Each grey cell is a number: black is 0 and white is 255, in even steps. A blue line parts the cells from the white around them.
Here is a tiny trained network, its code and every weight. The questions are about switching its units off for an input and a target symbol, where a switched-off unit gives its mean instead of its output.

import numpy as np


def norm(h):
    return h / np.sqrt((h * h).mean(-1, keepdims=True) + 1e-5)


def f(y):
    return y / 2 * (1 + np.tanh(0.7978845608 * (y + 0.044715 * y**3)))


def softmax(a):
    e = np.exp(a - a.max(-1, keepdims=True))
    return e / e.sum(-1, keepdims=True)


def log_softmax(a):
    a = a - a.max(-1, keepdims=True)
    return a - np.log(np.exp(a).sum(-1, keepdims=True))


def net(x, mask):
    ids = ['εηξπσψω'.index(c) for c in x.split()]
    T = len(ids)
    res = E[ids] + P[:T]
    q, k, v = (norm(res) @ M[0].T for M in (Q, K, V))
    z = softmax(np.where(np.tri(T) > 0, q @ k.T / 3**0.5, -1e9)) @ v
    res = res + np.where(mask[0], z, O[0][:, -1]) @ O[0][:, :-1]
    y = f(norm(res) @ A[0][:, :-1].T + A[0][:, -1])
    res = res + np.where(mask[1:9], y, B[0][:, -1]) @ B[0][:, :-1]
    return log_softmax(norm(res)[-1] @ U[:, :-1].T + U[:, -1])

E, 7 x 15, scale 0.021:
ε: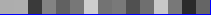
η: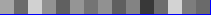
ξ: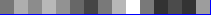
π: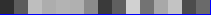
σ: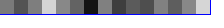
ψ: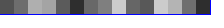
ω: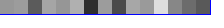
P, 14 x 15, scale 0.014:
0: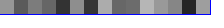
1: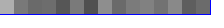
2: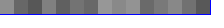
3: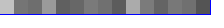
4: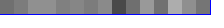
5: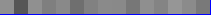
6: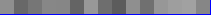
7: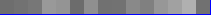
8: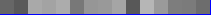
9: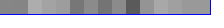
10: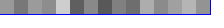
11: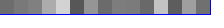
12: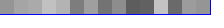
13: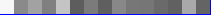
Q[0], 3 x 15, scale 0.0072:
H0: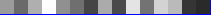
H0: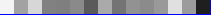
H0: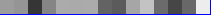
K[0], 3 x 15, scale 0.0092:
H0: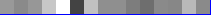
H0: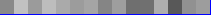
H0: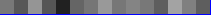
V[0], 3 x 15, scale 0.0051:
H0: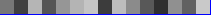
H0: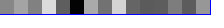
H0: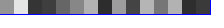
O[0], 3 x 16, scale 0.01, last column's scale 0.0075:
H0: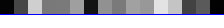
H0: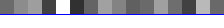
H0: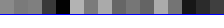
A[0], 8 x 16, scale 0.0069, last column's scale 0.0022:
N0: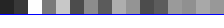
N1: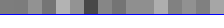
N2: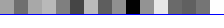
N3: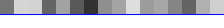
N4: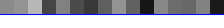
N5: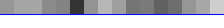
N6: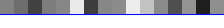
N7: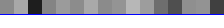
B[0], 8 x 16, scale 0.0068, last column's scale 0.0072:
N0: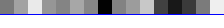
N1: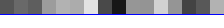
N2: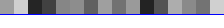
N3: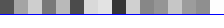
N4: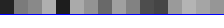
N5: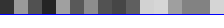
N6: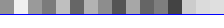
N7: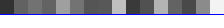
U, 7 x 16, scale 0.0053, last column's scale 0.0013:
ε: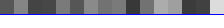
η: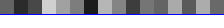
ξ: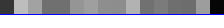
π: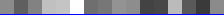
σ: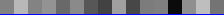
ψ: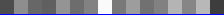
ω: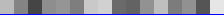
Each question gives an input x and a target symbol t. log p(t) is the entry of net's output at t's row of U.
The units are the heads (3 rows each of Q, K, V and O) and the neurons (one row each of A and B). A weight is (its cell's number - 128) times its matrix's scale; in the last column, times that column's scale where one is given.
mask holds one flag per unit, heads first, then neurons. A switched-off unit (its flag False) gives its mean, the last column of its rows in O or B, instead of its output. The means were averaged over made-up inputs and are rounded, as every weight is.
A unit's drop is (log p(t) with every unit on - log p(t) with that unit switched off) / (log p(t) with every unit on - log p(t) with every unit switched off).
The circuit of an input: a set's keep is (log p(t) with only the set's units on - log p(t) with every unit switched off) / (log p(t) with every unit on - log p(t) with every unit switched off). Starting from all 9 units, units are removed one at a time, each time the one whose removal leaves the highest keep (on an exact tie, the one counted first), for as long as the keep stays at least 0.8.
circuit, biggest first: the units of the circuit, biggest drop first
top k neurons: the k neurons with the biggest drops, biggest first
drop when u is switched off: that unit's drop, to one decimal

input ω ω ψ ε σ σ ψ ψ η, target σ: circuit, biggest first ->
(N0, N3)
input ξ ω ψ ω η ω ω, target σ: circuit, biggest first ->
(N3, N7)
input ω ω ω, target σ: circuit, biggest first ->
(N3, N6)
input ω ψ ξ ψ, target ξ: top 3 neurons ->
(N0, N4, N3)
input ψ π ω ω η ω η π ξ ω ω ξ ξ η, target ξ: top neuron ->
(N0)
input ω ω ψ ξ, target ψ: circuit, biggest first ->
(N3, H0)
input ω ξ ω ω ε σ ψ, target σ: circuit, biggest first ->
(N0, H0)
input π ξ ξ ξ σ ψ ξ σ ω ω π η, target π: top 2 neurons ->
(N6, N3)
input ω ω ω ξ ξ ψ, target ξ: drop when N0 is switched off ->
0.9
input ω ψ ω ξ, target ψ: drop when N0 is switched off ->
0.2
